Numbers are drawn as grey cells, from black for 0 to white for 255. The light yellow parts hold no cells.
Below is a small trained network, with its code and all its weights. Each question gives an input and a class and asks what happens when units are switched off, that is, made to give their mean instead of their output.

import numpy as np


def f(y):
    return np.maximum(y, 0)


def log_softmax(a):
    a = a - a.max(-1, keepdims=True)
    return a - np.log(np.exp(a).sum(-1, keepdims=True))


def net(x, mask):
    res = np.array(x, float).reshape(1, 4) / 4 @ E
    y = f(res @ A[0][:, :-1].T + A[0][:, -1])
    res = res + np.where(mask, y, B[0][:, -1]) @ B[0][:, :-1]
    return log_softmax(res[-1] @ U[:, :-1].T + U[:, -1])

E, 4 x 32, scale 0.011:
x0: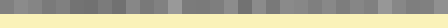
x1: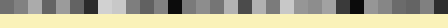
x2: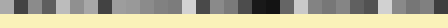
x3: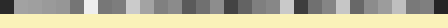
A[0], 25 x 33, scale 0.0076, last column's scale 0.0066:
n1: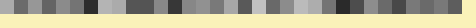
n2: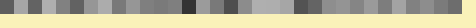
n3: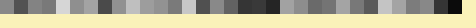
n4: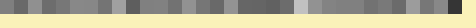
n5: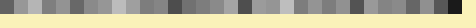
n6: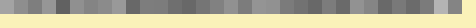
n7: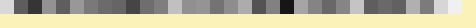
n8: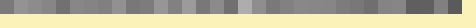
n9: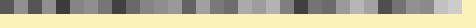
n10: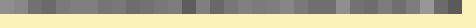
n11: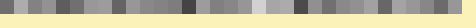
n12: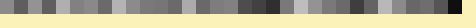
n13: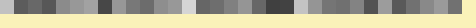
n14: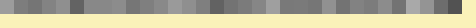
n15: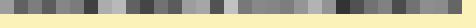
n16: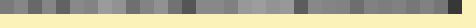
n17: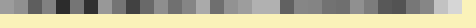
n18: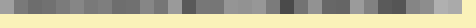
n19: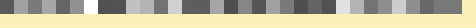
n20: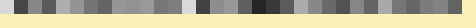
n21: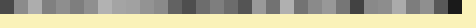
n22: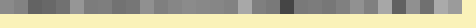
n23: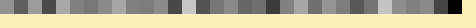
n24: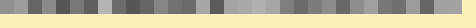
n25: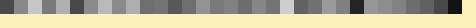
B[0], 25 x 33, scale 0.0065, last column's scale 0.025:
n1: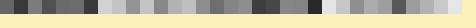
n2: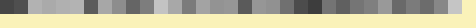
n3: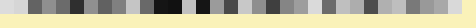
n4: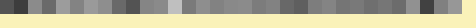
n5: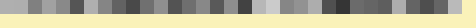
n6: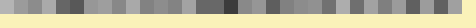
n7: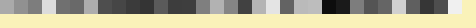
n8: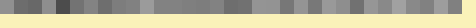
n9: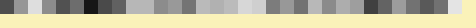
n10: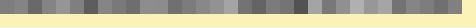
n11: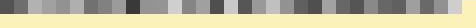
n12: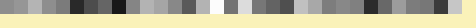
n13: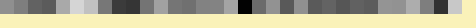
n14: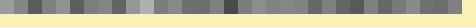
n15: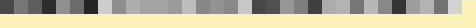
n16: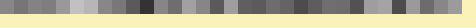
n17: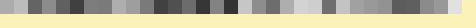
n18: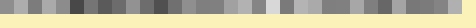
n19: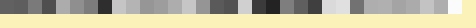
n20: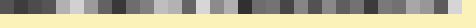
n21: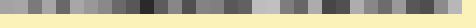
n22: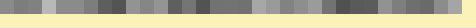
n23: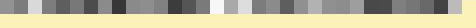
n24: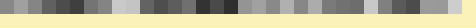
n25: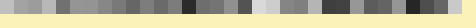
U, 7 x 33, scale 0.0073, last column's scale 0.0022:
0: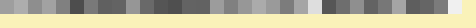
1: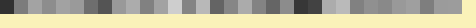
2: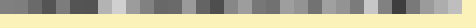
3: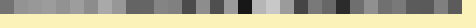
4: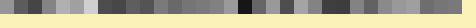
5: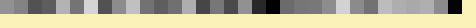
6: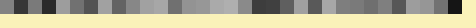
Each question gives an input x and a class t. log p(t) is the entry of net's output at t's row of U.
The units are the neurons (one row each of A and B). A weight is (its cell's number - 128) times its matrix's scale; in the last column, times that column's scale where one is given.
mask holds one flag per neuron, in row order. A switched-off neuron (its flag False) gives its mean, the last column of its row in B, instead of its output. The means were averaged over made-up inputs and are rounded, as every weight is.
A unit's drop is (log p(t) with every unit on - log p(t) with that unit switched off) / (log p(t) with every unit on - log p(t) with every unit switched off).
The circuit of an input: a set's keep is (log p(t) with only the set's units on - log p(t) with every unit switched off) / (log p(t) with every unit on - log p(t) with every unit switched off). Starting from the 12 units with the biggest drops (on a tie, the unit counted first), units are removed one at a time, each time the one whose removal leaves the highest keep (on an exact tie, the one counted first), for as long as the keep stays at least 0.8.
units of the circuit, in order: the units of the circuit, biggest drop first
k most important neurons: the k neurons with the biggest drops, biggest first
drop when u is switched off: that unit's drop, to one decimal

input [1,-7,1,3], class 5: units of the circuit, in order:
[n19]
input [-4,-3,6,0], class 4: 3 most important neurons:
[n13 n20 n1]
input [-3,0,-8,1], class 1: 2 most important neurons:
[n7 n9]
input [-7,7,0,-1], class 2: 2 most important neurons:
[n1 n20]
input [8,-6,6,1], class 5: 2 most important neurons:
[n19 n3]
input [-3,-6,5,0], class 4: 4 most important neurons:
[n7 n13 n1 n20]
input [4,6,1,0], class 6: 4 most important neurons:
[n1 n7 n15 n17]
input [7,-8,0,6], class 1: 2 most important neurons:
[n9 n17]
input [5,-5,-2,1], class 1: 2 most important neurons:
[n19 n3]
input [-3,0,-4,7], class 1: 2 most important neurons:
[n19 n7]
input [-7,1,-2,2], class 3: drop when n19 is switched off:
0.3
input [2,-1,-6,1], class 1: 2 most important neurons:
[n7 n3]
